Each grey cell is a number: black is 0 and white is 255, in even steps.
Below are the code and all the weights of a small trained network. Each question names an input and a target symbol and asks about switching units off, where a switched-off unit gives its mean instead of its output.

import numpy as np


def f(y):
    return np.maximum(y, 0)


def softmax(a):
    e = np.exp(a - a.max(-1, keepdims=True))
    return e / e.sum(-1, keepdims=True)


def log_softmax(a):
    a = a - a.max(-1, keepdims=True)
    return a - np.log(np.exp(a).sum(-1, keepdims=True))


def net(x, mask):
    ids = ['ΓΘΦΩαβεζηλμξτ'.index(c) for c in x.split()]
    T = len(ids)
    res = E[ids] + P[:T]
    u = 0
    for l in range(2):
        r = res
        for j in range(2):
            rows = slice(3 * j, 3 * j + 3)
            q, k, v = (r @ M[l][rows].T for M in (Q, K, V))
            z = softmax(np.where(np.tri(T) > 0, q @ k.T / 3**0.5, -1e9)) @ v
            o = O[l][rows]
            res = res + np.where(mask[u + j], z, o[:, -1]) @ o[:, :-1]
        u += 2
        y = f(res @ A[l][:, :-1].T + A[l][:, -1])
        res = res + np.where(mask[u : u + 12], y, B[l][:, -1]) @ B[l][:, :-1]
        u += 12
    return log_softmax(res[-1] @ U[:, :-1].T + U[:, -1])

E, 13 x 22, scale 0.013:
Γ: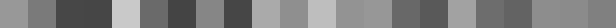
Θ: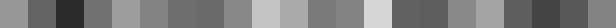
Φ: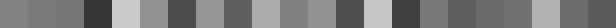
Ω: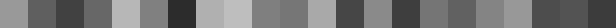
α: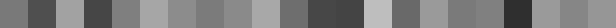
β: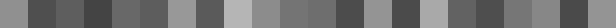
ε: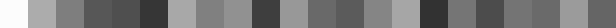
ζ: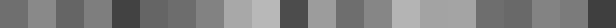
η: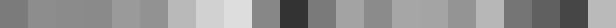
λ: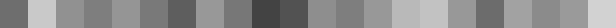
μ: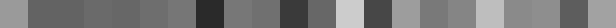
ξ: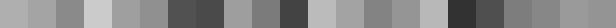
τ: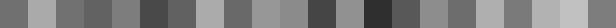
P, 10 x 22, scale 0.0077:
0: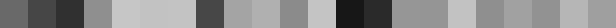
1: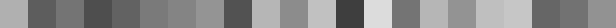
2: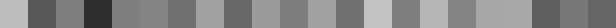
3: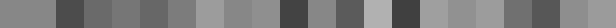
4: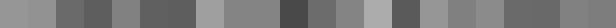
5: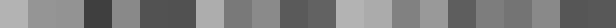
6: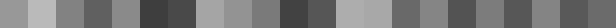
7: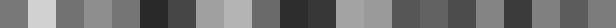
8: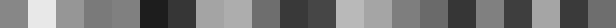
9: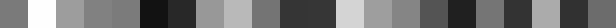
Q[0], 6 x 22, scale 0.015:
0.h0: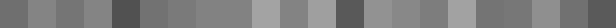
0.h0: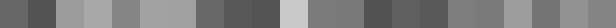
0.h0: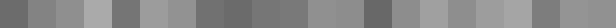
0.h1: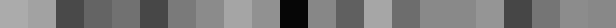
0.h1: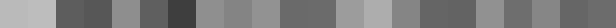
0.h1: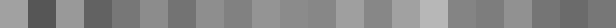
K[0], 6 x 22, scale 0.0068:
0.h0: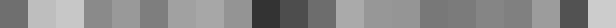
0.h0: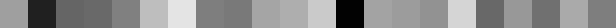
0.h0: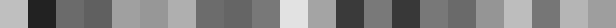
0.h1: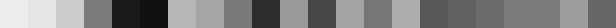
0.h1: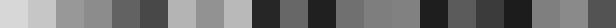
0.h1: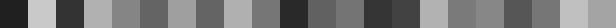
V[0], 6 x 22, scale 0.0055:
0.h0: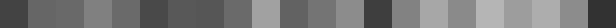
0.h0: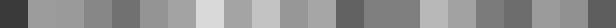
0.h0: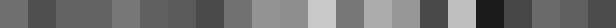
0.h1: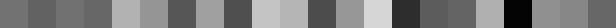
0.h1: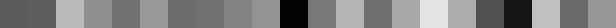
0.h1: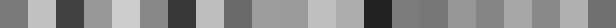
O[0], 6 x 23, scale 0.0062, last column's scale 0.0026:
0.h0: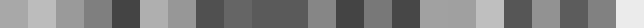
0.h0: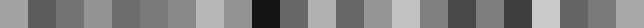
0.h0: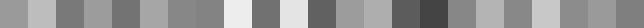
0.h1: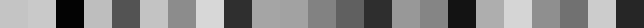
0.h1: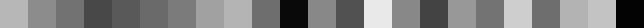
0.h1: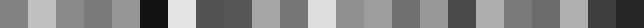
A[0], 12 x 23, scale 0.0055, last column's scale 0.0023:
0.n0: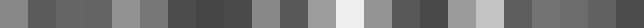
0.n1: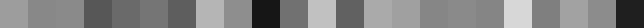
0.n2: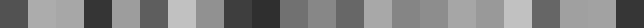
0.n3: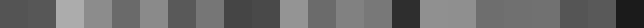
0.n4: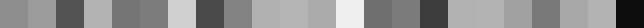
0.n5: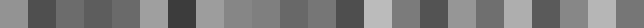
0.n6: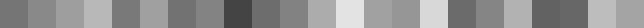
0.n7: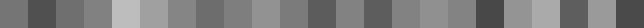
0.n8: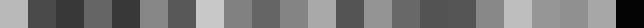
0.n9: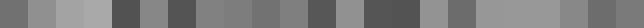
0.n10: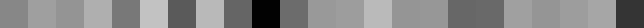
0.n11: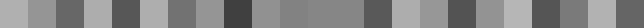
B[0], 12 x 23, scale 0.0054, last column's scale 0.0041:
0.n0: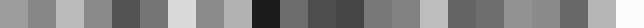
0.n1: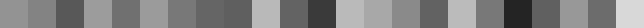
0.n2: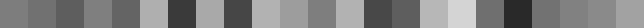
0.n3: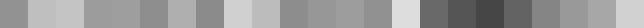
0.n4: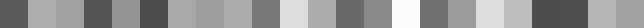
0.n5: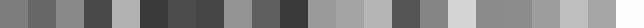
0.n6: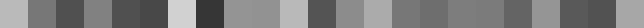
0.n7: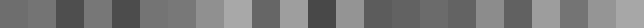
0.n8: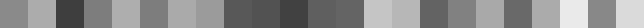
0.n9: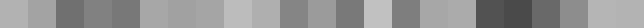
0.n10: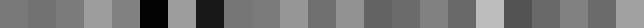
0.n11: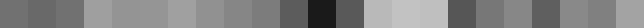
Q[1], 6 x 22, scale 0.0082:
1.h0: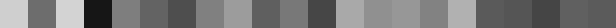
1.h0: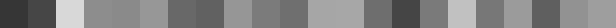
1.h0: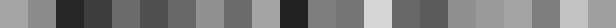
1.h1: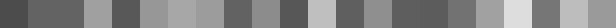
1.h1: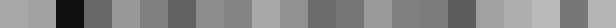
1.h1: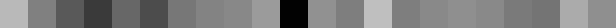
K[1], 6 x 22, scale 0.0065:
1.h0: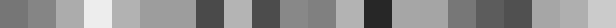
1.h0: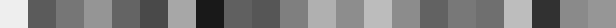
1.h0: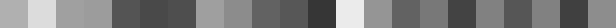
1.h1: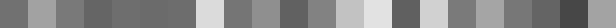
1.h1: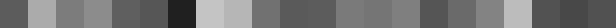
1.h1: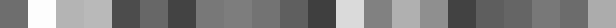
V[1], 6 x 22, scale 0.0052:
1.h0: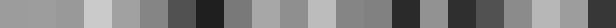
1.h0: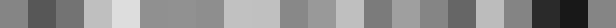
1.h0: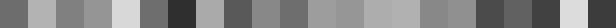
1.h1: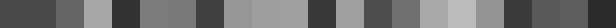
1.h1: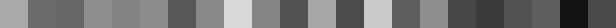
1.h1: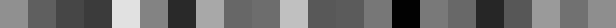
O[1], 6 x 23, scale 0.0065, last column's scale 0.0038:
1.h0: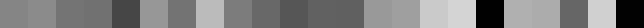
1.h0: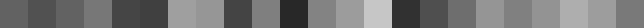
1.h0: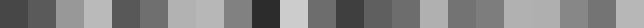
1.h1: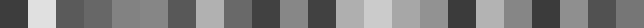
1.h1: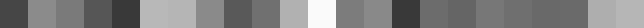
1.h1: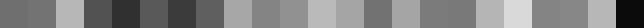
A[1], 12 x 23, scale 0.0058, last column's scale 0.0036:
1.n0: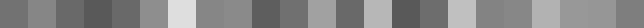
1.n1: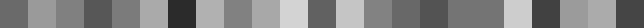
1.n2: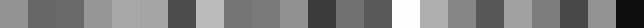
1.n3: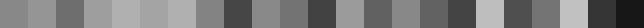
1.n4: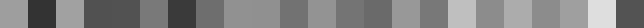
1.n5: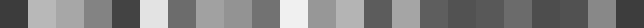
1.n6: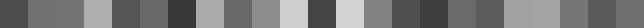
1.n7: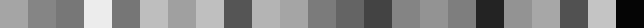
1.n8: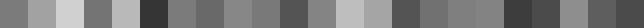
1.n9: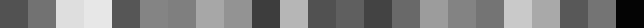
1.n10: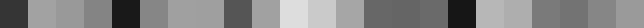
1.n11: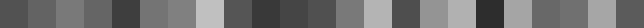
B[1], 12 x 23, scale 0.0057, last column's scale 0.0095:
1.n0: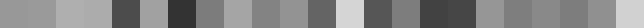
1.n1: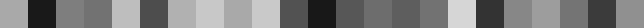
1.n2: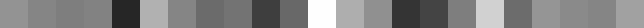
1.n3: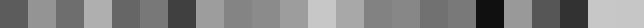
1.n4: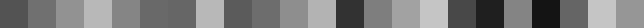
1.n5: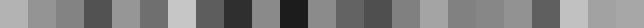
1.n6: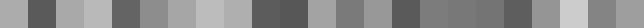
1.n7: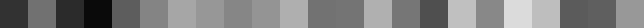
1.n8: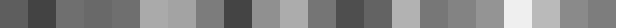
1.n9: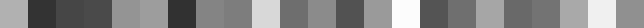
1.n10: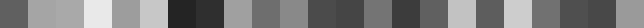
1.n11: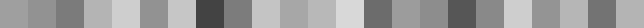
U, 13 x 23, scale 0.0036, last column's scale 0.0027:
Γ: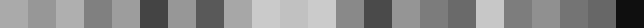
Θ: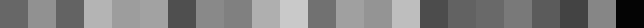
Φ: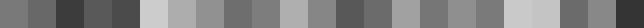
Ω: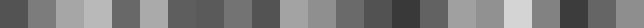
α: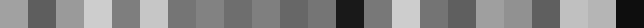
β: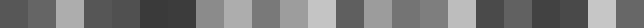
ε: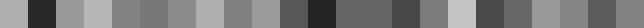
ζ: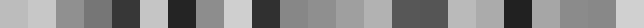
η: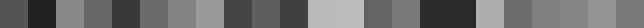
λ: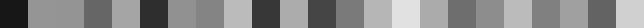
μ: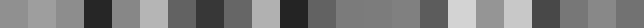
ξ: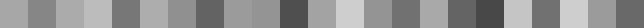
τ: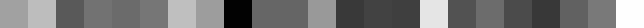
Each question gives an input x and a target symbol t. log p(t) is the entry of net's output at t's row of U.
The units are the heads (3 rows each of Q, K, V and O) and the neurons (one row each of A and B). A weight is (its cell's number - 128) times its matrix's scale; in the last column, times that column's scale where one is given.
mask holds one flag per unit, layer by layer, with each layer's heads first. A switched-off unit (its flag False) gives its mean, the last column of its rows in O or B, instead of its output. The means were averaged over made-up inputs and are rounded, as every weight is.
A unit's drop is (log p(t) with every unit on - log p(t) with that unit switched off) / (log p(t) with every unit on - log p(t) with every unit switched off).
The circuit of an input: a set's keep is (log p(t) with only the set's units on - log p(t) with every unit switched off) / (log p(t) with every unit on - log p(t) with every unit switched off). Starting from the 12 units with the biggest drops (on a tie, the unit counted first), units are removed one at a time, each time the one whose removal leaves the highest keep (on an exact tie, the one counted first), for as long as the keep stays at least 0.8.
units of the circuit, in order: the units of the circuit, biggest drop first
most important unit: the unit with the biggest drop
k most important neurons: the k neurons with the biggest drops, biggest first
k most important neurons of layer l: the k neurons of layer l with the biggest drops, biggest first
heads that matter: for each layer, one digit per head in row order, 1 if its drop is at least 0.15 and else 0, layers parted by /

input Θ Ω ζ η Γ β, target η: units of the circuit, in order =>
1.h0, 0.h0
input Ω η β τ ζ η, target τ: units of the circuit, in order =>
0.h1, 0.h0, 1.h1
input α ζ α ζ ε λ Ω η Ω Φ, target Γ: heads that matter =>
01 / 11
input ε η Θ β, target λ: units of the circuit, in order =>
0.h1, 1.h1, 0.h0
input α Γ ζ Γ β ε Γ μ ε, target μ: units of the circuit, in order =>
1.h0, 0.h0, 0.n0
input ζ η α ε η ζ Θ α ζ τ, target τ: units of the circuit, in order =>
1.h1, 0.h0, 0.h1, 0.n5
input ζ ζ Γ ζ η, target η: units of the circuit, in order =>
1.h0, 0.h1, 0.h0
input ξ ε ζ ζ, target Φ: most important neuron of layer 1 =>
1.n7
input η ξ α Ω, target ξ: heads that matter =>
00 / 10
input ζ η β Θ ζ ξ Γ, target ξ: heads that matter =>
01 / 10
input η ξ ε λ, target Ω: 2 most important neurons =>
1.n10, 0.n6
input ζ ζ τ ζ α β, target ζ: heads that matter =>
11 / 10
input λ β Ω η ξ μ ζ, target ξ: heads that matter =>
11 / 10
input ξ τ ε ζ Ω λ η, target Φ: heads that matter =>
01 / 10
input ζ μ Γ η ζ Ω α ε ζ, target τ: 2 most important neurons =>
1.n5, 0.n5
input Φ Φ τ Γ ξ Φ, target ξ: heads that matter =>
01 / 10
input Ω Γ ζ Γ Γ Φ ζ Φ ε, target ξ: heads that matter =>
01 / 11
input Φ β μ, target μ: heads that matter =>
11 / 10
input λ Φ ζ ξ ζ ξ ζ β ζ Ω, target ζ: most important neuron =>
0.n8
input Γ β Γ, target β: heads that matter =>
01 / 01
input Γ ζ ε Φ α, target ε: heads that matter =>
01 / 11
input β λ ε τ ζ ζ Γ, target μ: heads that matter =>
01 / 11
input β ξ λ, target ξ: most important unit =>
1.n11
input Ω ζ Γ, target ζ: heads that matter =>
10 / 00
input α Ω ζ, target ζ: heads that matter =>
11 / 00
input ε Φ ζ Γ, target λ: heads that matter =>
01 / 01
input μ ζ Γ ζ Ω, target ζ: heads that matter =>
11 / 00
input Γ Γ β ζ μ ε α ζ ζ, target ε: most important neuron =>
0.n4
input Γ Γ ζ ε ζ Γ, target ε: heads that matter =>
01 / 11
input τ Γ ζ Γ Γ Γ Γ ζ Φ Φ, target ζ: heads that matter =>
11 / 11
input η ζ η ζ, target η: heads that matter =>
11 / 10
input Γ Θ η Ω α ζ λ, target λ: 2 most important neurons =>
0.n10, 0.n1
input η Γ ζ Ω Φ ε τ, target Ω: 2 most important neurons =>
1.n10, 0.n8
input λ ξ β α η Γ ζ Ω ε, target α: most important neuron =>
1.n9
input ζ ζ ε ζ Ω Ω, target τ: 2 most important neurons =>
1.n5, 0.n5
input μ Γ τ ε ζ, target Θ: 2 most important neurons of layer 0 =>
0.n0, 0.n4
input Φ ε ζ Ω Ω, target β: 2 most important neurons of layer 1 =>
1.n4, 1.n8
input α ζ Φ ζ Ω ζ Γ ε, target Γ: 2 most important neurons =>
0.n8, 0.n5
